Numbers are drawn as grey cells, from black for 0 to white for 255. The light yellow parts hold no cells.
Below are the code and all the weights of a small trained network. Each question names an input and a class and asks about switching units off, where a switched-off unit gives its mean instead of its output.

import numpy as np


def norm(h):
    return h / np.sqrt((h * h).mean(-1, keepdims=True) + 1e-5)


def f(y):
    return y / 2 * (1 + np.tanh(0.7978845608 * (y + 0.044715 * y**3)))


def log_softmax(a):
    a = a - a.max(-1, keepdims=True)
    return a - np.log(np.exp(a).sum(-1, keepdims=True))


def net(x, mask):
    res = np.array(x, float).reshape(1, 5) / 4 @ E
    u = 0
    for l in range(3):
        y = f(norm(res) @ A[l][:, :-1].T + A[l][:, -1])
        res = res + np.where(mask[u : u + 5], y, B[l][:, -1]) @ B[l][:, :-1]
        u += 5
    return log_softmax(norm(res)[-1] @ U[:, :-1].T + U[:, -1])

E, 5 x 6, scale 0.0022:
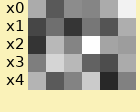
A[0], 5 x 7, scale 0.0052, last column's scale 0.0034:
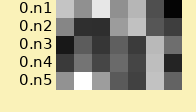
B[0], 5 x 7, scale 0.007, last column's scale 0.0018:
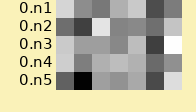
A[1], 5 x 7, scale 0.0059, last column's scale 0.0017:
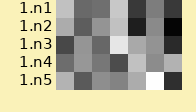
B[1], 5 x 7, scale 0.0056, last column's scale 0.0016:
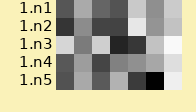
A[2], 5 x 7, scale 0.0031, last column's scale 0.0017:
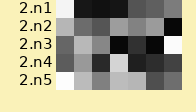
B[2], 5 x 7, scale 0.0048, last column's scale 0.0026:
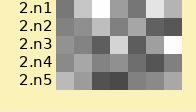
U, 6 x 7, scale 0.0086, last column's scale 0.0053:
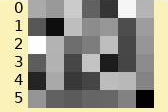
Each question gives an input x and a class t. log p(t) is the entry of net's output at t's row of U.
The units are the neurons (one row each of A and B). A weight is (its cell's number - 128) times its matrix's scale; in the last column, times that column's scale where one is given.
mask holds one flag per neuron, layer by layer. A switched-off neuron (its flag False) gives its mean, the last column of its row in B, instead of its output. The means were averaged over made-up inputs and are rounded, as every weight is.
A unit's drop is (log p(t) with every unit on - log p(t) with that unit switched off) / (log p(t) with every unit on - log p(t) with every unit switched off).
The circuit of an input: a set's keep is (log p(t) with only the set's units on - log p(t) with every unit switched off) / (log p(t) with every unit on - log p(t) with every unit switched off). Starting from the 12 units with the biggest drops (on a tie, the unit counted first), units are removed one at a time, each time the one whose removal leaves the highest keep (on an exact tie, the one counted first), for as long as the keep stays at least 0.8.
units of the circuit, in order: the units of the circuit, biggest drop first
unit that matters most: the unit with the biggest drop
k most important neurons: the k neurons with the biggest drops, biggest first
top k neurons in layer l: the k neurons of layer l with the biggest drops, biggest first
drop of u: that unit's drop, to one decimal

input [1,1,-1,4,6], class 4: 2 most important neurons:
[1.n2, 0.n2]
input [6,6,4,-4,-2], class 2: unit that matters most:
0.n3
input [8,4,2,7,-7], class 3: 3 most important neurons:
[1.n5, 0.n2, 1.n2]
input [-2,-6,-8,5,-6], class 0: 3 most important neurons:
[0.n3, 2.n1, 1.n2]
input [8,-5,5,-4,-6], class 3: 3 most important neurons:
[1.n5, 0.n3, 0.n5]
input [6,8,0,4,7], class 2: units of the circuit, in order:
[0.n3, 0.n4]
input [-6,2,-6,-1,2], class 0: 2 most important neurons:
[2.n1, 1.n5]
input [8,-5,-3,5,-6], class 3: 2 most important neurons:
[1.n5, 0.n3]
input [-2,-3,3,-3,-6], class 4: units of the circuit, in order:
[0.n5, 0.n3]
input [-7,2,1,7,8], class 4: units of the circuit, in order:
[1.n2, 1.n1]
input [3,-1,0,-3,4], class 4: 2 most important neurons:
[1.n2, 0.n5]
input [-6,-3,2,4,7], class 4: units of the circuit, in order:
[1.n2, 0.n3]
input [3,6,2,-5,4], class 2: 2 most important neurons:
[0.n3, 0.n5]
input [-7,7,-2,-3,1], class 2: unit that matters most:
0.n3
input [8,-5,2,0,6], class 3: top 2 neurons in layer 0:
[0.n3, 0.n4]
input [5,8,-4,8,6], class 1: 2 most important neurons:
[0.n5, 1.n3]
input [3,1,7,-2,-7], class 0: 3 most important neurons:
[1.n3, 1.n2, 1.n1]
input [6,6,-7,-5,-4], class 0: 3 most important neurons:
[2.n1, 0.n5, 0.n3]
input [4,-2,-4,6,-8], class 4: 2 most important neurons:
[1.n4, 0.n2]
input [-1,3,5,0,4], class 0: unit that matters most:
1.n3
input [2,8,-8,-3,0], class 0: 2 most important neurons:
[2.n1, 0.n5]
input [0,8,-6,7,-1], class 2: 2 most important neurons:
[0.n3, 0.n4]
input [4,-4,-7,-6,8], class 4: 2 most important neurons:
[1.n2, 1.n1]
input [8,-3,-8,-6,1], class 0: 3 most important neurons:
[2.n1, 0.n5, 0.n4]
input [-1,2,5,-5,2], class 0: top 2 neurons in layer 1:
[1.n3, 1.n5]
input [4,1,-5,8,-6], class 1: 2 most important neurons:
[0.n5, 1.n3]
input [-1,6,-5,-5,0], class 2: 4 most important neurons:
[0.n3, 0.n5, 0.n4, 1.n3]
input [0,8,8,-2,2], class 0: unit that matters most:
1.n3
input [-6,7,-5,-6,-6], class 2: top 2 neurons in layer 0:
[0.n3, 0.n5]
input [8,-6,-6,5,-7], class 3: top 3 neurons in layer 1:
[1.n5, 1.n3, 1.n2]
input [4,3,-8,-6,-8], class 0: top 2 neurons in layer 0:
[0.n5, 0.n2]
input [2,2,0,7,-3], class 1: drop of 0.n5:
1.1
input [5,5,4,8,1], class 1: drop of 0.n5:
1.1
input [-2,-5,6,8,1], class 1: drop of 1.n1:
0.0
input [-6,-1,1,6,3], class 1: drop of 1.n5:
0.2
